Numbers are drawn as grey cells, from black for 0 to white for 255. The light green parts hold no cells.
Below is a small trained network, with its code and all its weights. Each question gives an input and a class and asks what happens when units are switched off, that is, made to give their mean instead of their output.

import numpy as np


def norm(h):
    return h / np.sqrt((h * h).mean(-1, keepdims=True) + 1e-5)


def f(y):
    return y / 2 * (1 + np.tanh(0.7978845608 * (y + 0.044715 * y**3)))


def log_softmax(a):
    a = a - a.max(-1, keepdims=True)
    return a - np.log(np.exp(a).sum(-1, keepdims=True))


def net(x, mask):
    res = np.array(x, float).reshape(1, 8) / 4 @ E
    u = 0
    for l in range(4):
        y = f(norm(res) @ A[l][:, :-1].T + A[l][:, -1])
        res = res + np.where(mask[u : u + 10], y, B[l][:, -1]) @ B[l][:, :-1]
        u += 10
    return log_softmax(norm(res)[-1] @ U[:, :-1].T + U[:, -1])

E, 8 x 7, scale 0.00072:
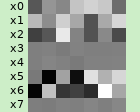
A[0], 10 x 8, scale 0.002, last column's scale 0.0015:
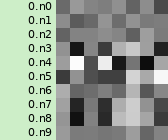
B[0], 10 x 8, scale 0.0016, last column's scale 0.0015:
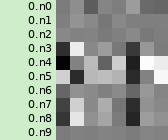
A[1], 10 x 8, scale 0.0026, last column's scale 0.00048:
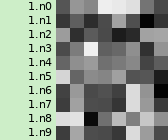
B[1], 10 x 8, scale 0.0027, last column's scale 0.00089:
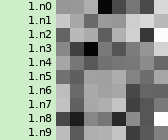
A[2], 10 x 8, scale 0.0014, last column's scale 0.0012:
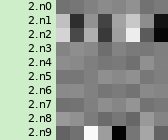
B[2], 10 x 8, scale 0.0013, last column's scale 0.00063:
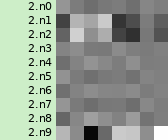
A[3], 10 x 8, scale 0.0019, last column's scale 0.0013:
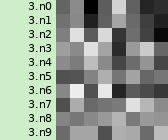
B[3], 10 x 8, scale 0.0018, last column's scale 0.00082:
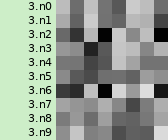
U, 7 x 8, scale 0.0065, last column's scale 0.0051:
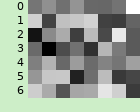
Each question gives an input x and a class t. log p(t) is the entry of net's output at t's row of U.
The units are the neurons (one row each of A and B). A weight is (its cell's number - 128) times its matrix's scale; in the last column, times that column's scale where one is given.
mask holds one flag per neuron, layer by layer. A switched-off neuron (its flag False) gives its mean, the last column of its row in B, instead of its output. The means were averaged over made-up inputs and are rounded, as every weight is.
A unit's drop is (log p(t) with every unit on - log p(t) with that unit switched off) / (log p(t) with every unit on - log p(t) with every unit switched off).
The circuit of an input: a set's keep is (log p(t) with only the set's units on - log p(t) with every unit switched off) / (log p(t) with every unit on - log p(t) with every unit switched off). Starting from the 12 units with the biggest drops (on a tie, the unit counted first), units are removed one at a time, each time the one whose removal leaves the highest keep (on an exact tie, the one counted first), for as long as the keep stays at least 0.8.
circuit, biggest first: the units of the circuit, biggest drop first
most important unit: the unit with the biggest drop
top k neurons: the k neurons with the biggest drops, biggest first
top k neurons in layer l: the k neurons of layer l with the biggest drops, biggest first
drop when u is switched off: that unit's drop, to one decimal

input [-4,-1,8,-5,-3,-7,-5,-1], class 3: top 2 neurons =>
[1.n3, 0.n8]
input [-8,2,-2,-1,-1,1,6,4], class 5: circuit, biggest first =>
[1.n2, 0.n5]
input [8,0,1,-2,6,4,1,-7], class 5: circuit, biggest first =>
[1.n0]
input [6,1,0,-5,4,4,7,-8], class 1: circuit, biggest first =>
[1.n9, 1.n7]
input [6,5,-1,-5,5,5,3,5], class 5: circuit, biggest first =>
[1.n0, 0.n4]
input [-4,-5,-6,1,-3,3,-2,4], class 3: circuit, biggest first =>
[1.n8, 0.n4]
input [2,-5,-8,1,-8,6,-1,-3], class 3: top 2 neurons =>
[1.n8, 0.n4]
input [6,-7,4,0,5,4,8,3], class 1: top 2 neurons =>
[1.n9, 1.n7]
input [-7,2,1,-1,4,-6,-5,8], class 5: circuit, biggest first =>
[1.n2, 0.n5, 1.n9, 3.n6]
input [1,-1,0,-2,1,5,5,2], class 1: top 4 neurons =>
[0.n4, 1.n9, 1.n7, 1.n6]
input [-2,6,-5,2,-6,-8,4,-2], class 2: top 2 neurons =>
[0.n4, 3.n6]
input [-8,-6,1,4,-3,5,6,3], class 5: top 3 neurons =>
[1.n2, 0.n5, 0.n4]
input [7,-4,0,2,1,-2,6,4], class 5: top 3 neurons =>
[1.n0, 0.n5, 1.n5]
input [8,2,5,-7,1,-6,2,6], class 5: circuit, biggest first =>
[1.n0]
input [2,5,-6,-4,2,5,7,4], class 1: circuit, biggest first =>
[1.n9, 1.n7, 1.n6]
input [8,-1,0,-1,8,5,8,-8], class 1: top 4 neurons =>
[1.n9, 1.n7, 1.n6, 0.n4]
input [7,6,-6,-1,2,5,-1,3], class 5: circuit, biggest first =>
[1.n0, 0.n4, 1.n1]
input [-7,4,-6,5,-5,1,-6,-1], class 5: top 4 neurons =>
[1.n2, 0.n5, 1.n3, 1.n9]
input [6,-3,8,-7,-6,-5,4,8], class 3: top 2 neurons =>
[1.n3, 1.n2]
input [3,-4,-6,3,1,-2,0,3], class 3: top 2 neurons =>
[1.n8, 1.n2]
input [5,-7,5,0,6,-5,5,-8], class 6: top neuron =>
[1.n1]
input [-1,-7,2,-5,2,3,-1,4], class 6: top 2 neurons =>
[1.n1, 0.n4]
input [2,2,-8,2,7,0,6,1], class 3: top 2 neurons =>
[1.n8, 0.n5]
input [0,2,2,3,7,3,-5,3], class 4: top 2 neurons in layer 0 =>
[0.n5, 0.n4]
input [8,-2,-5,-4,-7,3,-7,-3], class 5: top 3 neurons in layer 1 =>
[1.n0, 1.n9, 1.n7]
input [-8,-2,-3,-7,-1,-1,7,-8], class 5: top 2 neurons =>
[1.n2, 0.n5]
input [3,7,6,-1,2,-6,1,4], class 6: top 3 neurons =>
[1.n8, 3.n3, 2.n9]
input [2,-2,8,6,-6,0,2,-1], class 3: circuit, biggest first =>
[1.n3]
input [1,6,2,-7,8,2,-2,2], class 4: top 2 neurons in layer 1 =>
[1.n1, 1.n8]
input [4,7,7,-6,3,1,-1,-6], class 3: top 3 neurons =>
[1.n3, 1.n1, 1.n2]
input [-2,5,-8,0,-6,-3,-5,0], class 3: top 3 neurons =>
[1.n8, 0.n5, 1.n1]
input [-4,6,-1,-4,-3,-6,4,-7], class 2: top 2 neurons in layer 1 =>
[1.n1, 1.n0]
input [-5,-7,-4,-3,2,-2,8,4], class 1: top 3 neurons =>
[1.n9, 1.n7, 1.n6]
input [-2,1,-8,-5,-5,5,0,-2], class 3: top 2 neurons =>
[1.n8, 0.n4]
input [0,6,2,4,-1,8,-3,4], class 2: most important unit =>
1.n1
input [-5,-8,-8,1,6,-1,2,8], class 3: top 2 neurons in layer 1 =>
[1.n8, 1.n0]
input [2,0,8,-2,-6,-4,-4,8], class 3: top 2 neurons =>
[1.n3, 0.n5]
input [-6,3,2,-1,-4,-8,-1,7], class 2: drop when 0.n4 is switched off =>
0.2
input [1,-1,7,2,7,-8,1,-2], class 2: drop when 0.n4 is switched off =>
0.6
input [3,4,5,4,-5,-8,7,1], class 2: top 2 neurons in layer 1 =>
[1.n8, 1.n5]
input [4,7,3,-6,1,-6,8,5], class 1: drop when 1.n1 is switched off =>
0.1
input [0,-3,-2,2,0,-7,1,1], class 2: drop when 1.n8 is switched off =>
0.0
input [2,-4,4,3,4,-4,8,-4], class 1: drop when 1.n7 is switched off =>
0.1
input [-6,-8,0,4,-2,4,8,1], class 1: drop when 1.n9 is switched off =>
0.4
